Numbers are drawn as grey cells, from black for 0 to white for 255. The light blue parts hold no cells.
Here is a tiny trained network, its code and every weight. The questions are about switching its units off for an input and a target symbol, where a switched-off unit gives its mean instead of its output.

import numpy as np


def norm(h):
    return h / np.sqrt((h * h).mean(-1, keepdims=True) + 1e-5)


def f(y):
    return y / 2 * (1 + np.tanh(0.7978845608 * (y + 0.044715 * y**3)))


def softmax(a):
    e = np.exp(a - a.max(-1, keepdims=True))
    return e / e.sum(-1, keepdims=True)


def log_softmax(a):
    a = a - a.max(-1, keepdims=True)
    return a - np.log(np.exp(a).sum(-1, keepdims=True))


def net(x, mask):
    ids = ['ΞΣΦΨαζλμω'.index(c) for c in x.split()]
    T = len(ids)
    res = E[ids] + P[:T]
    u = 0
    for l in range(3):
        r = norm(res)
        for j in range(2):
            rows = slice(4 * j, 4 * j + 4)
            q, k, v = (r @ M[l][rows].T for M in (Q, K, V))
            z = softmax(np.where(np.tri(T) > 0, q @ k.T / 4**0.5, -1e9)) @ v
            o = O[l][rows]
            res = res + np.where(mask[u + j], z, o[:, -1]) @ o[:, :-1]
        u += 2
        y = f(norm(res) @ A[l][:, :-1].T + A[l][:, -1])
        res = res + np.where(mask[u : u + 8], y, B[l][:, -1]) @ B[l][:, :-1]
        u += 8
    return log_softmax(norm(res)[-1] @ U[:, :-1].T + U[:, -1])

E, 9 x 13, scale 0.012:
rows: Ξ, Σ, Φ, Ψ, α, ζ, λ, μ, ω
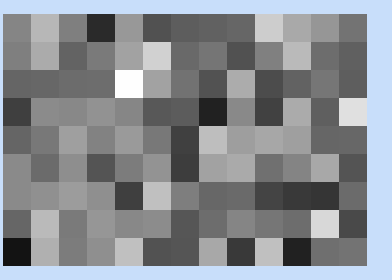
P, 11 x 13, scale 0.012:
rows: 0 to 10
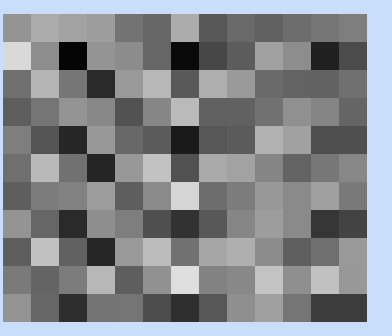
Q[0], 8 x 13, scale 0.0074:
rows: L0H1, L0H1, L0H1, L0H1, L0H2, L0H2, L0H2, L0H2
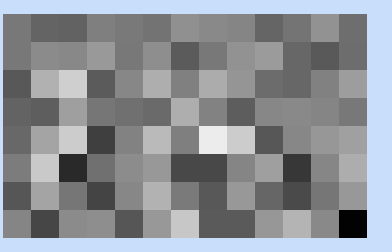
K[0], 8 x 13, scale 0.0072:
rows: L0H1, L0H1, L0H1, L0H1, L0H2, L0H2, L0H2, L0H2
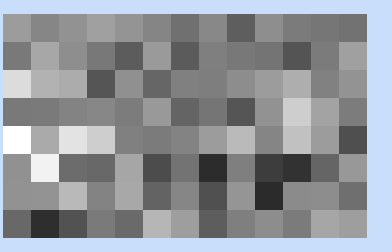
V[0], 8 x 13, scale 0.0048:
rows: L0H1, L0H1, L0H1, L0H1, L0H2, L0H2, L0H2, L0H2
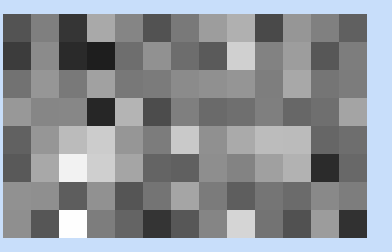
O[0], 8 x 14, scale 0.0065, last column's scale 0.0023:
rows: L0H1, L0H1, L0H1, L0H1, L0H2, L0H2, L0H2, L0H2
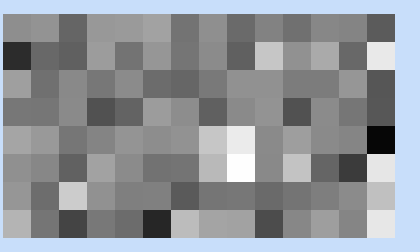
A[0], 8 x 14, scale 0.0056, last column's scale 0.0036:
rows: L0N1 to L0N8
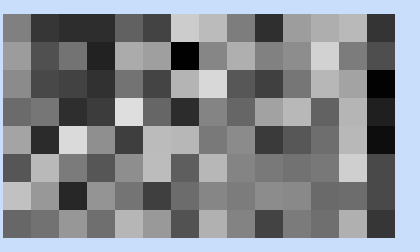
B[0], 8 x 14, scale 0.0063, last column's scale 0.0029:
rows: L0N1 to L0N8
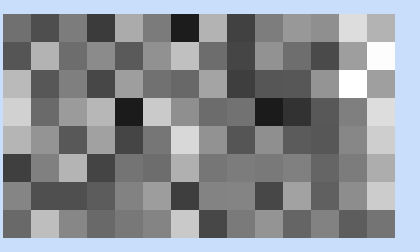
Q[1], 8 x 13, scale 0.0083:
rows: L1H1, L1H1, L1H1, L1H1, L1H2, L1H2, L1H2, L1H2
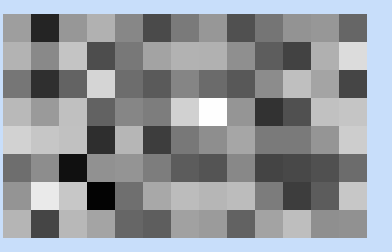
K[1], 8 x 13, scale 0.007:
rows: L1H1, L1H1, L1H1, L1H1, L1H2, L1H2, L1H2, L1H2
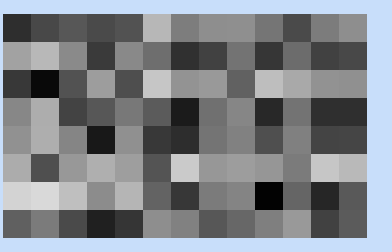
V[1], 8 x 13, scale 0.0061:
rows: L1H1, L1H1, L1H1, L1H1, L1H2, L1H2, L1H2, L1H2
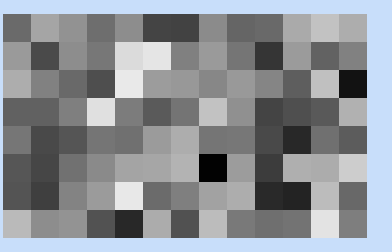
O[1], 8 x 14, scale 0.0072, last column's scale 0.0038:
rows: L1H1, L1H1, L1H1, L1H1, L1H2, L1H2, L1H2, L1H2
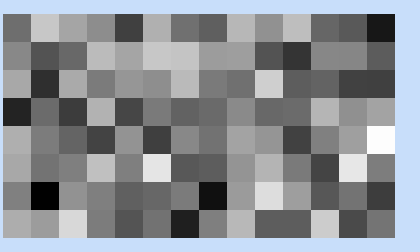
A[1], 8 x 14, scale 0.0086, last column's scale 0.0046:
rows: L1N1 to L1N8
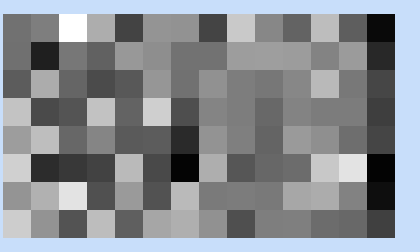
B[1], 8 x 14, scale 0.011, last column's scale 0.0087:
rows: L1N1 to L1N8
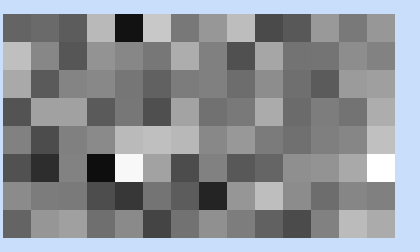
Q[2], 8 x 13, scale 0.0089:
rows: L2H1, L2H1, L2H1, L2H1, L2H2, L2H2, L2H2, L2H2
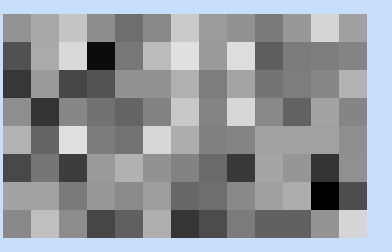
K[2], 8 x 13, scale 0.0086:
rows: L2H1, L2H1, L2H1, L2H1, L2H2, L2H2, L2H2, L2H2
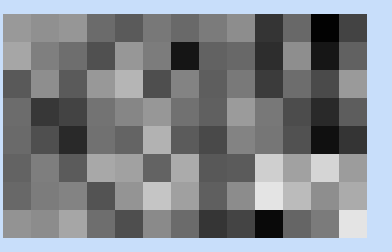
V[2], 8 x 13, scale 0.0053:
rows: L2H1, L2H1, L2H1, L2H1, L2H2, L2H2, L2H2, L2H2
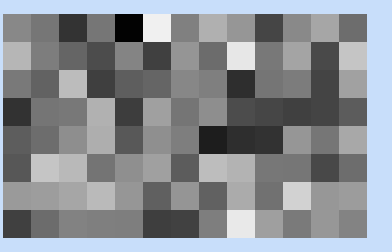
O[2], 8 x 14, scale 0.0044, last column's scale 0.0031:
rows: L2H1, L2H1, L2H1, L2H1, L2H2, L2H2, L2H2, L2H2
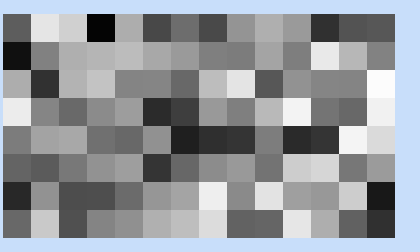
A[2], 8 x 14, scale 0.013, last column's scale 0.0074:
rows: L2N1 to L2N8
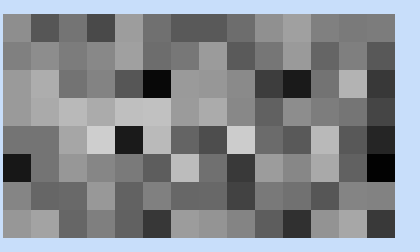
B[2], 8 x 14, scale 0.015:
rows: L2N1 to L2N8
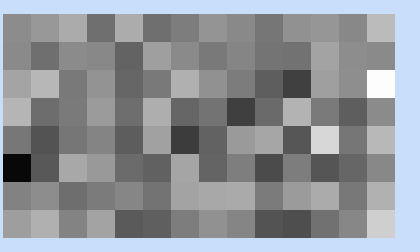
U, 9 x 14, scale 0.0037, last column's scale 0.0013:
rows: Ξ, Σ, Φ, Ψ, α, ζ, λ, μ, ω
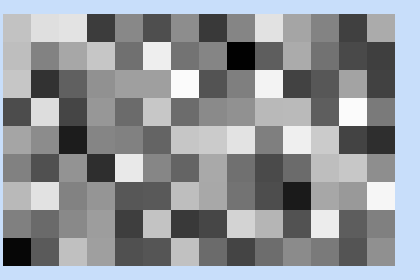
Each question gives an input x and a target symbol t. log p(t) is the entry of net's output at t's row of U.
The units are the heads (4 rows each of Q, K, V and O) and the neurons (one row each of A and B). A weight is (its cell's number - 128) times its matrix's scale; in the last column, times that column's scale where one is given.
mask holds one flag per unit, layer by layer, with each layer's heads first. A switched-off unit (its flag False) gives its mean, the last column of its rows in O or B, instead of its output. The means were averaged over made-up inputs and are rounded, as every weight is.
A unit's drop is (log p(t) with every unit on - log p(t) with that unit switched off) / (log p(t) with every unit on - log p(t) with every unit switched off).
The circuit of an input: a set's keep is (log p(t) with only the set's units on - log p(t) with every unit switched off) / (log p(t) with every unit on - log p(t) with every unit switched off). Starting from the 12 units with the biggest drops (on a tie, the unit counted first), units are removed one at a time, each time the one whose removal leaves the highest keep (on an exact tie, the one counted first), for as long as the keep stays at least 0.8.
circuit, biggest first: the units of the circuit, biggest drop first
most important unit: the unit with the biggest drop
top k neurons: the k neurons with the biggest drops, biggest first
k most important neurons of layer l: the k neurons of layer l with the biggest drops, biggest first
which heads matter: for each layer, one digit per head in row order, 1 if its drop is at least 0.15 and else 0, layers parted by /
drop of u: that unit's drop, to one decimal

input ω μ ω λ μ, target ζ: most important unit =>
L1N6
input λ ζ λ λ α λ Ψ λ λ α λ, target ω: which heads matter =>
00 / 00 / 00
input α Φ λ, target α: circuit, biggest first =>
L0H2, L2H2
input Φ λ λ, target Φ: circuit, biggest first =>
L1H2, L1H1
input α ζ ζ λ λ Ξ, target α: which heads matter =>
01 / 00 / 00
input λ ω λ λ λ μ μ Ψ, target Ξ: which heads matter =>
00 / 00 / 10
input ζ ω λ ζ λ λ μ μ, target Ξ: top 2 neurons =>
L1N1, L1N6
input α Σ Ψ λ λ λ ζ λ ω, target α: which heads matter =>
01 / 00 / 00
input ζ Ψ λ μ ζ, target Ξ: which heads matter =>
00 / 00 / 10
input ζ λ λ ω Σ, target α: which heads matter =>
00 / 00 / 00
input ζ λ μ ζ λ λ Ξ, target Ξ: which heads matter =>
00 / 10 / 00
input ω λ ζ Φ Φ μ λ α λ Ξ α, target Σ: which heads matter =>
00 / 00 / 00
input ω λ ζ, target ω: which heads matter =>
00 / 01 / 00
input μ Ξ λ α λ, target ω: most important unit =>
L0H2
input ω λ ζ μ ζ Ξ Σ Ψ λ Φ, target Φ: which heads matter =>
00 / 01 / 00
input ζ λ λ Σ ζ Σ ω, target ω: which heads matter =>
00 / 00 / 00
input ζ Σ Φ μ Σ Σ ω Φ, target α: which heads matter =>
00 / 10 / 00
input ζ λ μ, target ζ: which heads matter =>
01 / 00 / 00
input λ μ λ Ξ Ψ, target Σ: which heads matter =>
00 / 11 / 00
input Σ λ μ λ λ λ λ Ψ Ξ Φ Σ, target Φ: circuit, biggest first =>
L1H2
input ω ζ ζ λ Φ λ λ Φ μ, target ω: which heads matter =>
00 / 01 / 00
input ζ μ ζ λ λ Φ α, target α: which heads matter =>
01 / 00 / 00
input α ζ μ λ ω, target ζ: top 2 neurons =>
L0N5, L1N6
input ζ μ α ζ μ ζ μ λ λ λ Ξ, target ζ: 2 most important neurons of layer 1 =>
L1N6, L1N5
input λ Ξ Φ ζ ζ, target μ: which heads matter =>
01 / 00 / 00
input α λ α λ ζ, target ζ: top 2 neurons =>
L0N5, L1N6
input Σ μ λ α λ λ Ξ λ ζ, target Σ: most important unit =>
L2N4
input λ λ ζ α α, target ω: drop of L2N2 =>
0.0
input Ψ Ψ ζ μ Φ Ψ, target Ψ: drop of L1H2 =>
0.1
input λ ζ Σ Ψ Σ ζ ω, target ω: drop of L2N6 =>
0.3
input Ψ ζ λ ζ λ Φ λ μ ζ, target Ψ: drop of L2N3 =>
0.1
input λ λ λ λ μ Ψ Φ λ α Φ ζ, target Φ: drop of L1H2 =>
0.7
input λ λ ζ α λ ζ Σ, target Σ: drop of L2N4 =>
0.2
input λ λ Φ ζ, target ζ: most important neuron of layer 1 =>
L1N6
